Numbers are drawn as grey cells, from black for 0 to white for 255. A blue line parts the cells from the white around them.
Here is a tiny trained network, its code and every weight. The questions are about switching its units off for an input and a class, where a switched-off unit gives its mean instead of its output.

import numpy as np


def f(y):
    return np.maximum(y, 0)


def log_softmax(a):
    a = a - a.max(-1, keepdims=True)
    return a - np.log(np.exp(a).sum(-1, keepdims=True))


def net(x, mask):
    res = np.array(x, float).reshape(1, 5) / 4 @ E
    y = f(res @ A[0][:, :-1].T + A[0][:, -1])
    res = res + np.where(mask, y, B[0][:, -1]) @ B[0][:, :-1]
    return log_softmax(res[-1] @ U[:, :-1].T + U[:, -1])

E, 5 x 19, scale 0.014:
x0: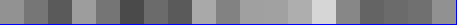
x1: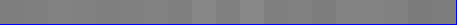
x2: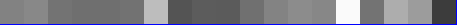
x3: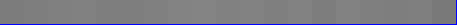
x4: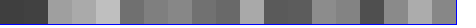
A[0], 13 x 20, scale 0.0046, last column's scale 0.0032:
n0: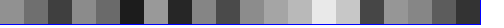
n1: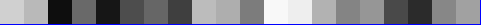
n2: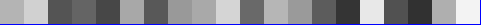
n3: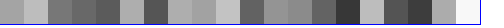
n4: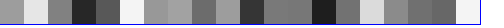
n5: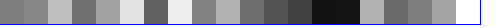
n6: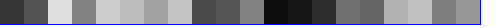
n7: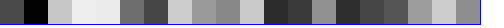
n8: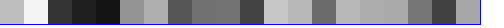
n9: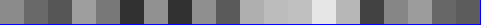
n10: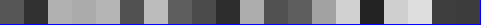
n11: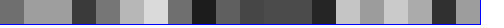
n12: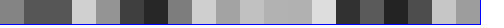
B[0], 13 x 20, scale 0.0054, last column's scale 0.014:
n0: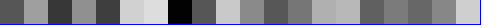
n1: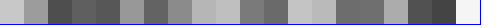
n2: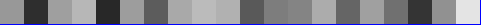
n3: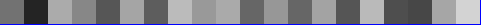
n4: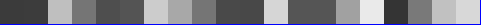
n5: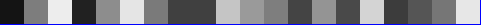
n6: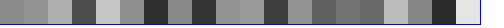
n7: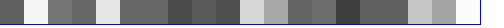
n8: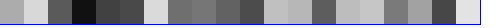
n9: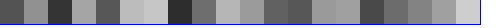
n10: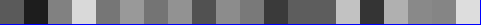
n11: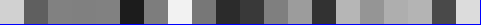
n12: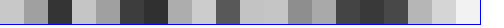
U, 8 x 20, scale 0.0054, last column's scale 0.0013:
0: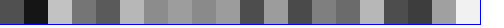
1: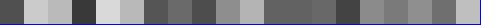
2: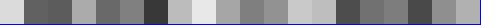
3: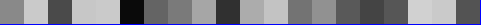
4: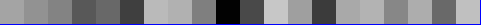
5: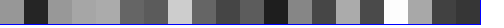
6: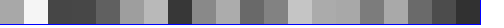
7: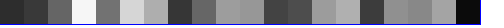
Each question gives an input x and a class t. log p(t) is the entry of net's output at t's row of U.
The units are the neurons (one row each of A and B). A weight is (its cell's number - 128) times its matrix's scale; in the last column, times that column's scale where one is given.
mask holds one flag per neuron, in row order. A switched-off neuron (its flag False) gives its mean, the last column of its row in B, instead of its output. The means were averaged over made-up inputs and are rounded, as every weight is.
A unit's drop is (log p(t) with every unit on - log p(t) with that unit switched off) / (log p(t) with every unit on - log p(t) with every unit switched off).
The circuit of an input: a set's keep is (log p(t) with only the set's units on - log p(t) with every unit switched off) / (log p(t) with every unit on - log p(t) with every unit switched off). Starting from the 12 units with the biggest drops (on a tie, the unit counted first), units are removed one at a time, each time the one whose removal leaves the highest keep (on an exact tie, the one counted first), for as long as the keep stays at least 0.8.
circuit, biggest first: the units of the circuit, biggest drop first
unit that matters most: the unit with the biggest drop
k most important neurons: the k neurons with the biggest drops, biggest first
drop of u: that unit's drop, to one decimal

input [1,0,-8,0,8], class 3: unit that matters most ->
n12
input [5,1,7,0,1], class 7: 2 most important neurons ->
(n10; n9)
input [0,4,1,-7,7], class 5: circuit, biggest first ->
(n5; n6)
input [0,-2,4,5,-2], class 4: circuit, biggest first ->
(n11; n5)
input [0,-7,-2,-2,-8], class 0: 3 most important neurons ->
(n4; n12; n3)
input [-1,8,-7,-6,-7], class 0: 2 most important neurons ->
(n5; n4)
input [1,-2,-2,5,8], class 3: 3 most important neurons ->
(n7; n5; n12)
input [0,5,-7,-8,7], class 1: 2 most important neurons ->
(n5; n6)
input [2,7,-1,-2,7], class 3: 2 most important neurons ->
(n7; n5)
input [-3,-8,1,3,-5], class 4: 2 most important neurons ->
(n8; n11)
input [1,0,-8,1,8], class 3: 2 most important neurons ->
(n12; n7)
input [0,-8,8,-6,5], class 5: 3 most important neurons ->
(n11; n5; n6)
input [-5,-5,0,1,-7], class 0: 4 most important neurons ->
(n2; n3; n5; n7)
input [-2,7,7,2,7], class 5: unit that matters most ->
n11
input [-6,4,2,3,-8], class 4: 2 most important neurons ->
(n8; n11)
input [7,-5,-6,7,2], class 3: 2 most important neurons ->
(n7; n12)
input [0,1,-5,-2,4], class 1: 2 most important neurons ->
(n5; n11)
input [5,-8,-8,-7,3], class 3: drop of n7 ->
0.2
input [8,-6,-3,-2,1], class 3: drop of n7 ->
0.2
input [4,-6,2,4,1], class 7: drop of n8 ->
0.4
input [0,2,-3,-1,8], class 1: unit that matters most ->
n6
